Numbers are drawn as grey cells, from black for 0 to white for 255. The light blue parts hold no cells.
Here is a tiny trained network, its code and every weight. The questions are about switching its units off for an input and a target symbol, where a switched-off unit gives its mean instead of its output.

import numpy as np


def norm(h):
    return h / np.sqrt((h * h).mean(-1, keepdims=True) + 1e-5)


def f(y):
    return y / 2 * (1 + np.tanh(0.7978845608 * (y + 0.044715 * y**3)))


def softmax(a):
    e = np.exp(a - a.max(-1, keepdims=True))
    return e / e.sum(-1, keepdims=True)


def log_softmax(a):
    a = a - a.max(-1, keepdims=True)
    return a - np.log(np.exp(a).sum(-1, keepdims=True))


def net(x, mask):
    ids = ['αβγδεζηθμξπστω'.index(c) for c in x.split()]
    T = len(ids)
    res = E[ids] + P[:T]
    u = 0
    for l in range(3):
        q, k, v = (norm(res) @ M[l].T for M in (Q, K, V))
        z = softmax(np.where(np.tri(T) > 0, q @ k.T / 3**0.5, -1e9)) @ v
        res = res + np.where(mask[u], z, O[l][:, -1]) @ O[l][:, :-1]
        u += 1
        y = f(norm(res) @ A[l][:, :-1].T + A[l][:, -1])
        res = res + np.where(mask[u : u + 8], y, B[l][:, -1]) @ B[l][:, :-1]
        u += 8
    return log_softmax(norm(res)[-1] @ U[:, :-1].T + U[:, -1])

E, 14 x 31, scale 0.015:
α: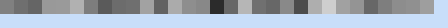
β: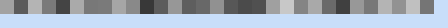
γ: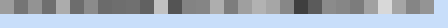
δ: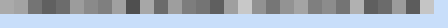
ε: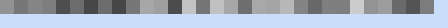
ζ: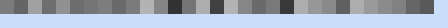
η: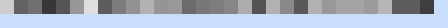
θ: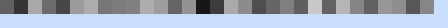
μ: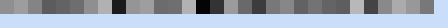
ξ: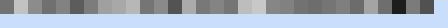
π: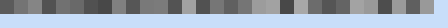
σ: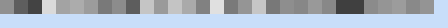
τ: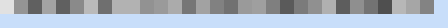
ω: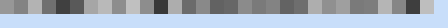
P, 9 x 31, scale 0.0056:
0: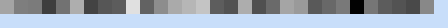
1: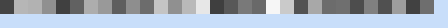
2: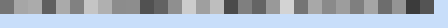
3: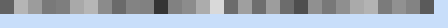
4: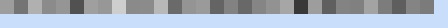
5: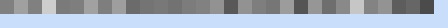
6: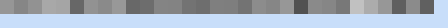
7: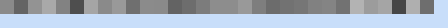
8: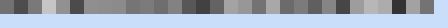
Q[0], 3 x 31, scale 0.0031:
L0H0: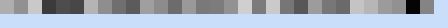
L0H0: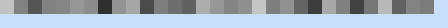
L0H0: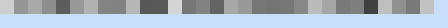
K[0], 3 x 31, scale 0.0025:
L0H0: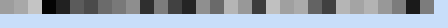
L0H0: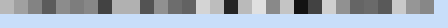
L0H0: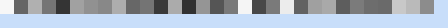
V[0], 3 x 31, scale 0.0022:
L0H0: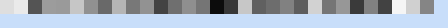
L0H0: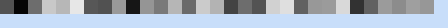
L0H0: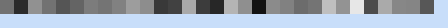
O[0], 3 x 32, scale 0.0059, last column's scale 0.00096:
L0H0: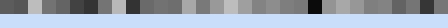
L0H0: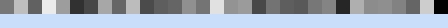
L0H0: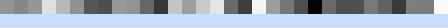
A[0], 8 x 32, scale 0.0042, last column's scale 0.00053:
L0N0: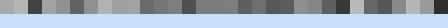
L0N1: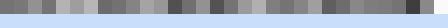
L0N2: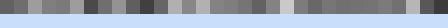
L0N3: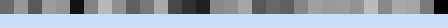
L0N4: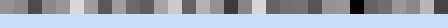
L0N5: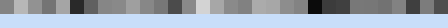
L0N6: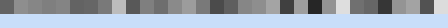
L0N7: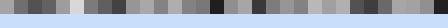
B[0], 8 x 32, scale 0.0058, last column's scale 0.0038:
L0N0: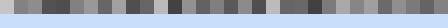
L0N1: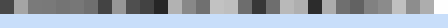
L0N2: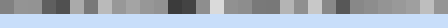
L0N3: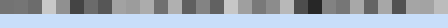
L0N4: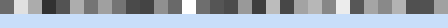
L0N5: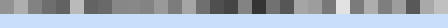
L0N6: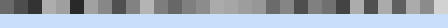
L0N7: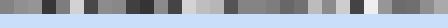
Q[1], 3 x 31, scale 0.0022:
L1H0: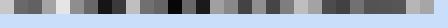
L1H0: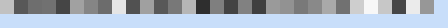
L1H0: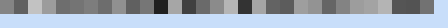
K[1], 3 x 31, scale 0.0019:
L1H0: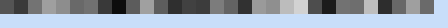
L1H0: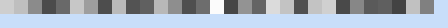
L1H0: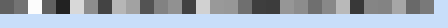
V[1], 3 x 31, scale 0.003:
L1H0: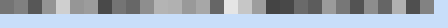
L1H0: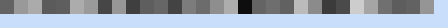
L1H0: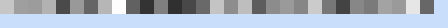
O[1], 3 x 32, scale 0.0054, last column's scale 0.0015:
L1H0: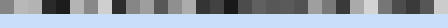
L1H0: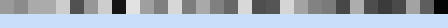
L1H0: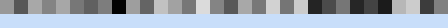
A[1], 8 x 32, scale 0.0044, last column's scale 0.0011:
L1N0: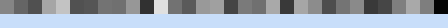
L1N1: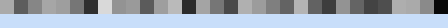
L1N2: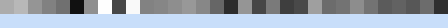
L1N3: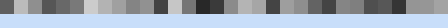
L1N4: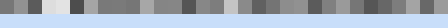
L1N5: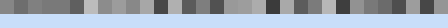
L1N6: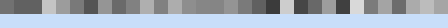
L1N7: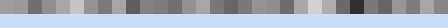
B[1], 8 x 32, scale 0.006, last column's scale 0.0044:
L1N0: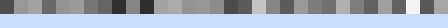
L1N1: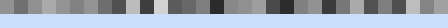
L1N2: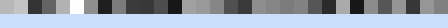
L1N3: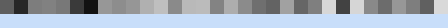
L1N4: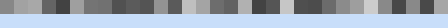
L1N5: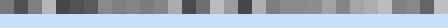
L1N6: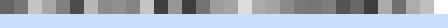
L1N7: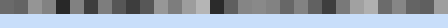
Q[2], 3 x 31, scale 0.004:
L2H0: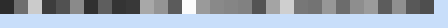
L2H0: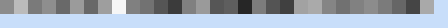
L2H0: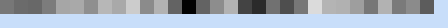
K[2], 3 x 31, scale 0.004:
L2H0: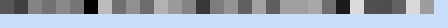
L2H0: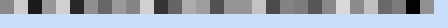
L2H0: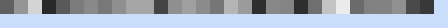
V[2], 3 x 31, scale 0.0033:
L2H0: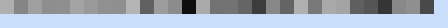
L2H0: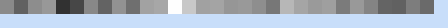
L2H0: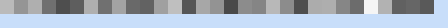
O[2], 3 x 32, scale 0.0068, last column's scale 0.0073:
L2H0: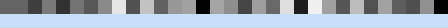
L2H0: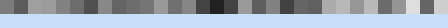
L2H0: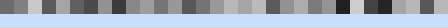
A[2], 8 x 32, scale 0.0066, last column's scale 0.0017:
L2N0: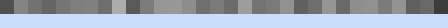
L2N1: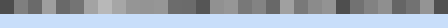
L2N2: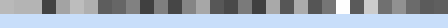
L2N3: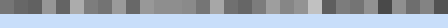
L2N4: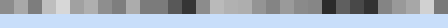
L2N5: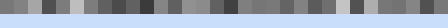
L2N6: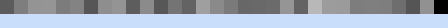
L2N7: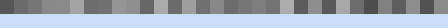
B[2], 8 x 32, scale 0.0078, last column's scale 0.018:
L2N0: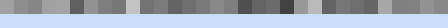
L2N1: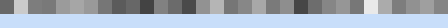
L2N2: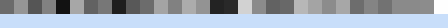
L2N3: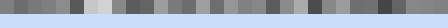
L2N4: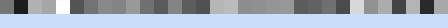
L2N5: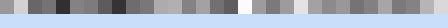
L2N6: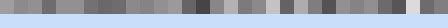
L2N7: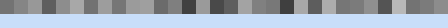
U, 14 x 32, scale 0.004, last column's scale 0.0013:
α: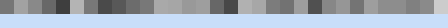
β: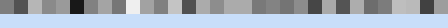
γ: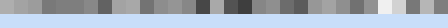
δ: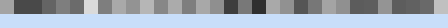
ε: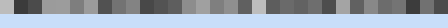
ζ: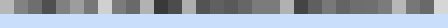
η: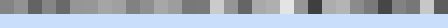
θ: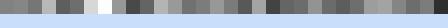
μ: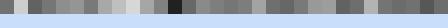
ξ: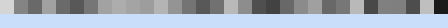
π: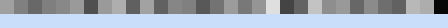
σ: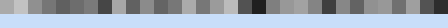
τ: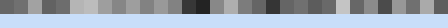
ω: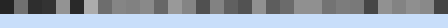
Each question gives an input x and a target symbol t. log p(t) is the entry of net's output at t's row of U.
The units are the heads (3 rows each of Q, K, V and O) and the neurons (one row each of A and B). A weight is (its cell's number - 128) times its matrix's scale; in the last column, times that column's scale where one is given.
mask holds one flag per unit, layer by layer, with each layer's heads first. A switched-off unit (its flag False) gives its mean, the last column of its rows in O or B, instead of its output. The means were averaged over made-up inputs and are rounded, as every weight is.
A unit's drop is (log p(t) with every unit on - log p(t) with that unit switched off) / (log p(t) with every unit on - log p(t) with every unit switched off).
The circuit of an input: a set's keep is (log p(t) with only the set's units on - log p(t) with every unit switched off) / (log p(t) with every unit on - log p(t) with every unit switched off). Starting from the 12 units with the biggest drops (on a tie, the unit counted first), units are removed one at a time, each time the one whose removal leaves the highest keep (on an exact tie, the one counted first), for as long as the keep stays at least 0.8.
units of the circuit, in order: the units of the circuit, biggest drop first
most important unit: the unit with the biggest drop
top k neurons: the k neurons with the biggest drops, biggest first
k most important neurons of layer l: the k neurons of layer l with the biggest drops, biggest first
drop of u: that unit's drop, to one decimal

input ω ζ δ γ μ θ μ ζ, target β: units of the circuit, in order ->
[L1H0; L2N2; L0N7]
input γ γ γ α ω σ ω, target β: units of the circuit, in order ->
[L2H0; L2N2]
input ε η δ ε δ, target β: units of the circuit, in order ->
[L1N3; L2N2]
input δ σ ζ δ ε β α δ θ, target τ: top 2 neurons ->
[L2N2; L2N7]
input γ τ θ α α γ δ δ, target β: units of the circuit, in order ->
[L2N2; L2N5]
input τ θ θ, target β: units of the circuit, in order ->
[L0H0; L0N7; L2N2; L1N3]
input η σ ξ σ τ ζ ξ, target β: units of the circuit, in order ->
[L2N2; L1N3]
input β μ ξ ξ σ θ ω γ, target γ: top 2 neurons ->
[L2N2; L2N0]
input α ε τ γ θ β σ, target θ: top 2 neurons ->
[L0N4; L2N2]
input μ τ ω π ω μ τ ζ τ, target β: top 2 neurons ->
[L2N2; L2N5]
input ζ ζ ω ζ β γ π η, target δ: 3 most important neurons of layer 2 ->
[L2N2; L2N5; L2N4]
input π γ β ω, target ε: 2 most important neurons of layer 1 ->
[L1N2; L1N6]
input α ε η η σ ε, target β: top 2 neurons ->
[L0N4; L1N6]
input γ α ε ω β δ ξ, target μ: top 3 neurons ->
[L2N2; L2N5; L2N7]
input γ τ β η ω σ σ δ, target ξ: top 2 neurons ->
[L2N2; L2N0]
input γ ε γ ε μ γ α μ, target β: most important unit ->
L0H0
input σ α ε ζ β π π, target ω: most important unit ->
L1H0
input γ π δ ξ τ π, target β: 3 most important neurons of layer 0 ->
[L0N6; L0N4; L0N7]
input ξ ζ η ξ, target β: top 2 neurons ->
[L2N2; L1N5]
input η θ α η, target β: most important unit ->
L2H0
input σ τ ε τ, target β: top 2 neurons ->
[L0N6; L2N2]
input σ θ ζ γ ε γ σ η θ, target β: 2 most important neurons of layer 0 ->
[L0N4; L0N5]
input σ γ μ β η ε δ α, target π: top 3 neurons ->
[L0N7; L2N6; L2N2]
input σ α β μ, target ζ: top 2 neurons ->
[L2N5; L2N2]
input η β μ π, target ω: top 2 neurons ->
[L0N6; L2N2]
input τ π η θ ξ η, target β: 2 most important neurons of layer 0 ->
[L0N4; L0N5]
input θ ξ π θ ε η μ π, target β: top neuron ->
[L0N6]
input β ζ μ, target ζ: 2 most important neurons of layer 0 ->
[L0N7; L0N1]
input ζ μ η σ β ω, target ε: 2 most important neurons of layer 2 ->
[L2N5; L2N4]
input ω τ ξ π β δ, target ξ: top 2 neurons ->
[L2N0; L2N2]
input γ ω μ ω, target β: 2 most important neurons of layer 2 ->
[L2N2; L2N5]
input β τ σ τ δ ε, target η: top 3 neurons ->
[L2N2; L2N3; L2N5]
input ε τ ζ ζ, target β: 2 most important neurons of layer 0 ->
[L0N4; L0N1]
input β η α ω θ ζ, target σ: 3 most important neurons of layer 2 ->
[L2N2; L2N6; L2N5]
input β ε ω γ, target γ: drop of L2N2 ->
0.4
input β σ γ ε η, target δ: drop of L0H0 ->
0.1
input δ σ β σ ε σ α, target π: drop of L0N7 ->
0.5
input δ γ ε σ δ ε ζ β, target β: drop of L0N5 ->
0.0
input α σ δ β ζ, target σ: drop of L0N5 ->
0.1
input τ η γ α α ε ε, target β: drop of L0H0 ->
1.5
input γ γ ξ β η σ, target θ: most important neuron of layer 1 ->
[L1N7]
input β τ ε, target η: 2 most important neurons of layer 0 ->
[L0N5; L0N6]
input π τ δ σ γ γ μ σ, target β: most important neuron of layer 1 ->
[L1N6]
